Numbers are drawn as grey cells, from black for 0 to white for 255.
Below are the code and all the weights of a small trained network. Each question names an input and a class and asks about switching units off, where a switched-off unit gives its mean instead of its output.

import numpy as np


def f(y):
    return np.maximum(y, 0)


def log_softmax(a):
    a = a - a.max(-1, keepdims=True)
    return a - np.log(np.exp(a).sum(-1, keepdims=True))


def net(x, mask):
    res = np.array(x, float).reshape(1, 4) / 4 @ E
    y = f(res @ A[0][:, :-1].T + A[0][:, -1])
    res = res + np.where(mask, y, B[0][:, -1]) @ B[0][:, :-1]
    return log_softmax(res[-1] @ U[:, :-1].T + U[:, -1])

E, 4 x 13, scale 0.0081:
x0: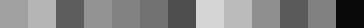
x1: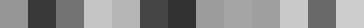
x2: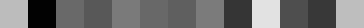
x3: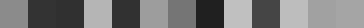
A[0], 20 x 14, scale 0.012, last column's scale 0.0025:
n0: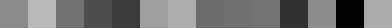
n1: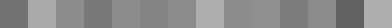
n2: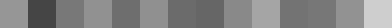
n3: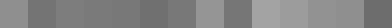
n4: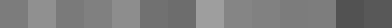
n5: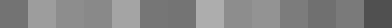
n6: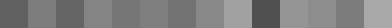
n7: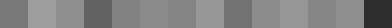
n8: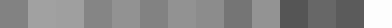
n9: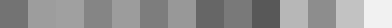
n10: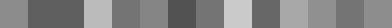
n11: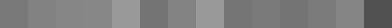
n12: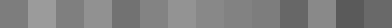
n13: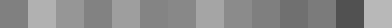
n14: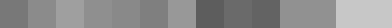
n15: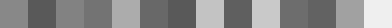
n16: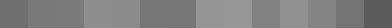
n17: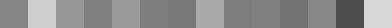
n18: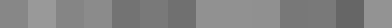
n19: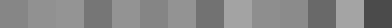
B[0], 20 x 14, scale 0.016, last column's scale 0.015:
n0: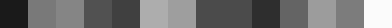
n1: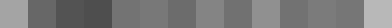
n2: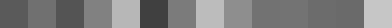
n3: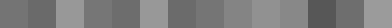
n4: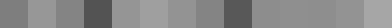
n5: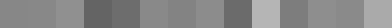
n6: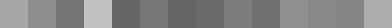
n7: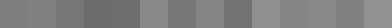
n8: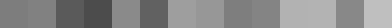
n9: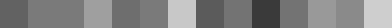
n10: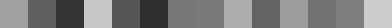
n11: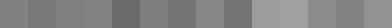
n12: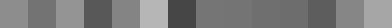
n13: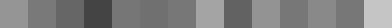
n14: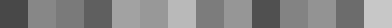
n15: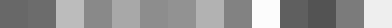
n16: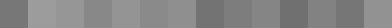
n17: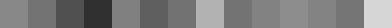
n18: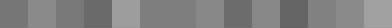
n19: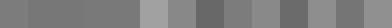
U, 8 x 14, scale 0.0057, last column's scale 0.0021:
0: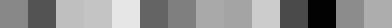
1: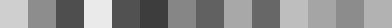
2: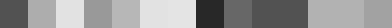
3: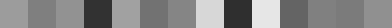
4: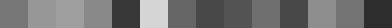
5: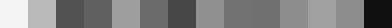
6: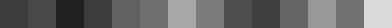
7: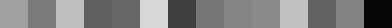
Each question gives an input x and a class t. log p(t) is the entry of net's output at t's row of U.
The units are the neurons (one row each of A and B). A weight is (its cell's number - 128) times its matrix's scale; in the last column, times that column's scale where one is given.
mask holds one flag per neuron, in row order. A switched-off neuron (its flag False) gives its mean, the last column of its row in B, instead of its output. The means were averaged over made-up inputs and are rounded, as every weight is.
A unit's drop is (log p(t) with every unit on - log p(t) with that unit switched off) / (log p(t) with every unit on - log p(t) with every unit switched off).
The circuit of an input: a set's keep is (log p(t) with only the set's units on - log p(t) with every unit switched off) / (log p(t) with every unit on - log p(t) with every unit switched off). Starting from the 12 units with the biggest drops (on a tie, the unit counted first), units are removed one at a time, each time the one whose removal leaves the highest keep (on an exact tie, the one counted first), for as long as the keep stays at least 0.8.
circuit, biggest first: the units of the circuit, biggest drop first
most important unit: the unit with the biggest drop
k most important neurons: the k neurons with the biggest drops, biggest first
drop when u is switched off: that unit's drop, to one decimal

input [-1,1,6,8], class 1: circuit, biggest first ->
[n0 n10]
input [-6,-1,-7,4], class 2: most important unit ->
n14
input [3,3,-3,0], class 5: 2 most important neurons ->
[n0 n15]
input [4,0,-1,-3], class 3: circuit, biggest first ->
[n9 n10]
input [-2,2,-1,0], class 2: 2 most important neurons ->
[n17 n10]
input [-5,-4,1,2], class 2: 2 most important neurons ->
[n17 n10]
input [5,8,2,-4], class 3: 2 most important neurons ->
[n5 n4]
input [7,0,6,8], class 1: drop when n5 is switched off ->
0.0
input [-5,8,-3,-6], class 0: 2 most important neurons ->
[n0 n15]
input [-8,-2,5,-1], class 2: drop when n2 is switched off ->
-0.1
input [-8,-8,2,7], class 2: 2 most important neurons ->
[n17 n10]
